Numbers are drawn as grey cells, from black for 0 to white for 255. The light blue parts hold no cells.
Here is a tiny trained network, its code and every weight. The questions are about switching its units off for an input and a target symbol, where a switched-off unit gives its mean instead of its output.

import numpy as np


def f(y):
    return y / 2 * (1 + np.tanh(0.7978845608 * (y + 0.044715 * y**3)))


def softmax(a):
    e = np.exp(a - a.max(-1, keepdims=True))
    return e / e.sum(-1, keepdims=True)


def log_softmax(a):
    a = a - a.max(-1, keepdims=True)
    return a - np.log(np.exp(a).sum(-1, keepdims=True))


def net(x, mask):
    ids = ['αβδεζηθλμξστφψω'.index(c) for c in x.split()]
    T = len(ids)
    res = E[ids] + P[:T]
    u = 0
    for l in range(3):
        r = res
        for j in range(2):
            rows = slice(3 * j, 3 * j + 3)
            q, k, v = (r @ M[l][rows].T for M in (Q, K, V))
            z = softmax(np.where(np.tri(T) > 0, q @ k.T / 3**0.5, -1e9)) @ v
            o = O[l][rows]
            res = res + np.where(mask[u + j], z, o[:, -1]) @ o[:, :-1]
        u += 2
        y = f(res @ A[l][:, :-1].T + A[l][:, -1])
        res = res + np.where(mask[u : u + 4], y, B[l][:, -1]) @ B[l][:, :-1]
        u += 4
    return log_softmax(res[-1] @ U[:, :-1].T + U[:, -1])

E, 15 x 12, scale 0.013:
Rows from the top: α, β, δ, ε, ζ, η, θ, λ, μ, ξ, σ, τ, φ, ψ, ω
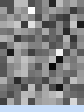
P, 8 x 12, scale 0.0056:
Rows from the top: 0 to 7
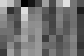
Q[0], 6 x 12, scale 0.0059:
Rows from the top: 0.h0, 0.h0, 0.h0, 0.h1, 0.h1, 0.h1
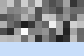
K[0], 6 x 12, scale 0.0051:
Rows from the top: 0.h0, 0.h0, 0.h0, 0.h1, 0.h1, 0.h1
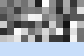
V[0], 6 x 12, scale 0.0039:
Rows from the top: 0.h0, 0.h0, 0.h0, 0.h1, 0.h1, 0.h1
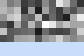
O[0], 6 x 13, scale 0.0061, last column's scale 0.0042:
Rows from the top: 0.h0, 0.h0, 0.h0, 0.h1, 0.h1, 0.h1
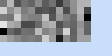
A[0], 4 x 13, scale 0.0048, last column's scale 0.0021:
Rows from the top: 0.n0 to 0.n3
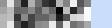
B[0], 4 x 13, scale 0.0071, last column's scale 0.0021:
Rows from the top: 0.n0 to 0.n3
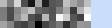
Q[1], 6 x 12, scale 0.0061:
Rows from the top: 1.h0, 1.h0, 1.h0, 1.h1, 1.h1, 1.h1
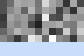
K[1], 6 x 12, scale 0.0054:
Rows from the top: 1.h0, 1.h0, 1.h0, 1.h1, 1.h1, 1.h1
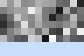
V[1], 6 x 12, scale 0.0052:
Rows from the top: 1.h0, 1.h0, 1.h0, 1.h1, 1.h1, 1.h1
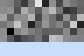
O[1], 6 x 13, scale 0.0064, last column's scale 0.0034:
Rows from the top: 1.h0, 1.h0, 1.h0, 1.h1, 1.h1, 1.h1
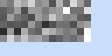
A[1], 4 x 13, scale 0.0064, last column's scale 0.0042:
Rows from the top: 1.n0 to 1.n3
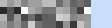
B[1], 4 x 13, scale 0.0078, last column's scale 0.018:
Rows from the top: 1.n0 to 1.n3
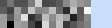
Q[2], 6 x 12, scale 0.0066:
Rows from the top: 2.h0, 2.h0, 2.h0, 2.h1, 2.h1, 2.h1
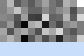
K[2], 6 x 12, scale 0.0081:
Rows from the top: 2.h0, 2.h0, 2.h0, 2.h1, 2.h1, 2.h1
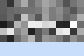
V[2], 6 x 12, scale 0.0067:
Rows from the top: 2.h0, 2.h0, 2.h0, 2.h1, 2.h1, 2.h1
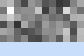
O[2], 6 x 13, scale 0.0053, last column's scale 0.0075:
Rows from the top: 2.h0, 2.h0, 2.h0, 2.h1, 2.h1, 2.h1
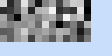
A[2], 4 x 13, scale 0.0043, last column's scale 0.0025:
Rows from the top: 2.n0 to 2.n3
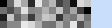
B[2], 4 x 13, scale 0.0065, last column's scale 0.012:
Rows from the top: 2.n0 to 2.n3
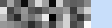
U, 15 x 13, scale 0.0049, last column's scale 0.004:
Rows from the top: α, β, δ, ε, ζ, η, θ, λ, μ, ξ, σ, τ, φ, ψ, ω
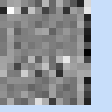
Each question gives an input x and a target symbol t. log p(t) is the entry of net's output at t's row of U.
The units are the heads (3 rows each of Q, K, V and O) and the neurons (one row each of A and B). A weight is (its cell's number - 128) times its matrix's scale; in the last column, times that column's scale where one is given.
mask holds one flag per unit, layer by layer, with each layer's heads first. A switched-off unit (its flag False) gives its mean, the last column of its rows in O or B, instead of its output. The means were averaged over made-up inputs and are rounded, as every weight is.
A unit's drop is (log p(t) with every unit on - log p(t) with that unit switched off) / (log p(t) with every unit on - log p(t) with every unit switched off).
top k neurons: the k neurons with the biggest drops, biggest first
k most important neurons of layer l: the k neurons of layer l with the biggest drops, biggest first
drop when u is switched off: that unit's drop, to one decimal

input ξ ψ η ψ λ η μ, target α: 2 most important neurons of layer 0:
0.n1; 0.n0
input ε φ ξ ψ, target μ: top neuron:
1.n3
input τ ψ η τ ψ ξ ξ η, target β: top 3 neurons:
1.n2; 0.n2; 2.n1
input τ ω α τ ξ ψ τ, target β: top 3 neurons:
1.n2; 0.n2; 2.n1
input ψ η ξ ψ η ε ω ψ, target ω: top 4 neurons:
2.n0; 0.n0; 1.n1; 0.n3
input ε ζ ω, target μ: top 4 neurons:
1.n3; 0.n0; 1.n2; 2.n3
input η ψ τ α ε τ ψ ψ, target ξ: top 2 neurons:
2.n2; 0.n3
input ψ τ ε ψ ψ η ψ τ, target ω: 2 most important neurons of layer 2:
2.n0; 2.n2
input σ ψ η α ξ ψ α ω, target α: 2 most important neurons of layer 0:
0.n2; 0.n0
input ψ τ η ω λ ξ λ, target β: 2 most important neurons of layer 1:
1.n3; 1.n2
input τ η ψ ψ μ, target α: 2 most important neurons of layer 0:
0.n1; 0.n2
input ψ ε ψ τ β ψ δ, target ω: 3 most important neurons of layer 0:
0.n0; 0.n3; 0.n1
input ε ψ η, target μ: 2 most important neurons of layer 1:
1.n3; 1.n2
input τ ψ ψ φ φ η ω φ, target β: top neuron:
1.n2
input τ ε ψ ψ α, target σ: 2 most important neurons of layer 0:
0.n0; 0.n2
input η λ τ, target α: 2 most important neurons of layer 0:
0.n2; 0.n3
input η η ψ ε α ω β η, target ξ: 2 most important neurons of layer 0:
0.n0; 0.n1
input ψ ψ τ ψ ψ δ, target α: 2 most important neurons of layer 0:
0.n2; 0.n3
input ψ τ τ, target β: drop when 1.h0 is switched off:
0.1
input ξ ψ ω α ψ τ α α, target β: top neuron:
0.n2
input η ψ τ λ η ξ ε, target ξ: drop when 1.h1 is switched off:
0.3
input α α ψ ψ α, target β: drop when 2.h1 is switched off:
0.4
